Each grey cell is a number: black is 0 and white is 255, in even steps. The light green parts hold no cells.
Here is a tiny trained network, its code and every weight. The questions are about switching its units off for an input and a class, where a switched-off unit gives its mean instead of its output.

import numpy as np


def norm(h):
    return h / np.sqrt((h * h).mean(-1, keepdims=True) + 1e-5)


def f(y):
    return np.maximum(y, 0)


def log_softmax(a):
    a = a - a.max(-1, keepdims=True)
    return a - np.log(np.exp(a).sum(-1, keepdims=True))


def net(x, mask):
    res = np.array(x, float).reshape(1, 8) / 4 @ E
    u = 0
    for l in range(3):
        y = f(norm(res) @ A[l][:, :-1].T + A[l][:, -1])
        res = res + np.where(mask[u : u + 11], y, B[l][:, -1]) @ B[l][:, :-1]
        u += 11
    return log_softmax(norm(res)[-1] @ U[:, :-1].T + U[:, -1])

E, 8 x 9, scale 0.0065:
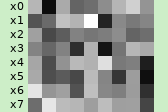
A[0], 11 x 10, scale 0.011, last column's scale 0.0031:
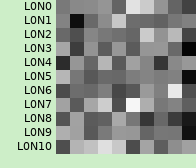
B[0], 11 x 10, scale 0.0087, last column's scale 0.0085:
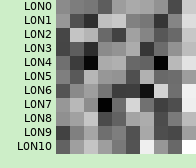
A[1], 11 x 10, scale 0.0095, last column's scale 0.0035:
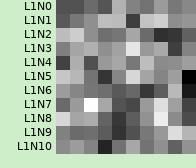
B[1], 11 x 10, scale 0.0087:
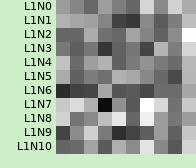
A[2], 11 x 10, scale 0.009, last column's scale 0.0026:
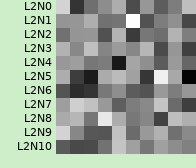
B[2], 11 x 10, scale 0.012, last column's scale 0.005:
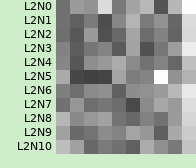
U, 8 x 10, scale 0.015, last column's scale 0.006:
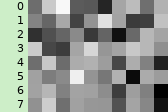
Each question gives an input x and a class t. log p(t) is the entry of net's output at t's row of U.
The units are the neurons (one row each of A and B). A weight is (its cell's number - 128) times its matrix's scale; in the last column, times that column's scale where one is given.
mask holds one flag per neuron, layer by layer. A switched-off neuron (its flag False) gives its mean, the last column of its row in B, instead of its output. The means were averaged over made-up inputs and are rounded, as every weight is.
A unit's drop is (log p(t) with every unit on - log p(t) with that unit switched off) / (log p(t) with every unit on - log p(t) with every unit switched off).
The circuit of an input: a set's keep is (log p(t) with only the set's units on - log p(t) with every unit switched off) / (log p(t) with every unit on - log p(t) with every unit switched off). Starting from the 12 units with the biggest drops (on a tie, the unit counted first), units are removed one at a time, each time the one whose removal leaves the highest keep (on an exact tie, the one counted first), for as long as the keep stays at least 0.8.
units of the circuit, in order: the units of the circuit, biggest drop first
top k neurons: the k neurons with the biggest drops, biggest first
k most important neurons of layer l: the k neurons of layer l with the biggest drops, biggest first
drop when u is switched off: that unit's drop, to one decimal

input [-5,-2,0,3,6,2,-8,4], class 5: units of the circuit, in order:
[L0N4]
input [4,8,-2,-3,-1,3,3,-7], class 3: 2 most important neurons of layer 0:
[L0N3, L0N10]
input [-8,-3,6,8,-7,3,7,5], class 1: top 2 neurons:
[L0N6, L0N10]
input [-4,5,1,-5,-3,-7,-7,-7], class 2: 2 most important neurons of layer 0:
[L0N4, L0N6]
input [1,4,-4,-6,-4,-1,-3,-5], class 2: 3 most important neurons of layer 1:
[L1N6, L1N10, L1N8]
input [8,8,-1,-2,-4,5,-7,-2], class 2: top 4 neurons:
[L0N1, L0N6, L0N3, L0N2]
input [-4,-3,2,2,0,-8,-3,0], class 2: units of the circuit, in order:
[L0N4, L0N6]
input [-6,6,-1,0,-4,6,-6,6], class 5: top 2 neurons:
[L0N4, L0N6]
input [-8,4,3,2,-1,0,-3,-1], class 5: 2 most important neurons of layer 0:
[L0N4, L0N10]
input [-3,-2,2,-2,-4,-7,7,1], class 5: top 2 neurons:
[L0N4, L0N7]
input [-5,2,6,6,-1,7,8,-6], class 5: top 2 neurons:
[L0N8, L2N0]
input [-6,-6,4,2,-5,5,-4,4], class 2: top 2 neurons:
[L0N7, L0N4]
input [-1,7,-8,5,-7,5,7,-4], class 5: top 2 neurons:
[L0N6, L0N7]
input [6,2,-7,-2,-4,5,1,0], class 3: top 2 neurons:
[L0N10, L0N3]
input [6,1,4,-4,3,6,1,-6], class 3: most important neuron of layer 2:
[L2N5]
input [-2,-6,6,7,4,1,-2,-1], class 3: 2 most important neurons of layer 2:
[L2N5, L2N6]
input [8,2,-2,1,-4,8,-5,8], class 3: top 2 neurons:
[L0N10, L0N3]
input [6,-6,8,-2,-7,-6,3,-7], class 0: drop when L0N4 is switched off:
0.2
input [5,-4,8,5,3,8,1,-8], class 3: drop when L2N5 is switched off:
0.1
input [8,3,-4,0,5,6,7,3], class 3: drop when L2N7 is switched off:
0.0
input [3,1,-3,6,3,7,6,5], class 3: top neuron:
[L0N7]
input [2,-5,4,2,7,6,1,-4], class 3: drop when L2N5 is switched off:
0.2
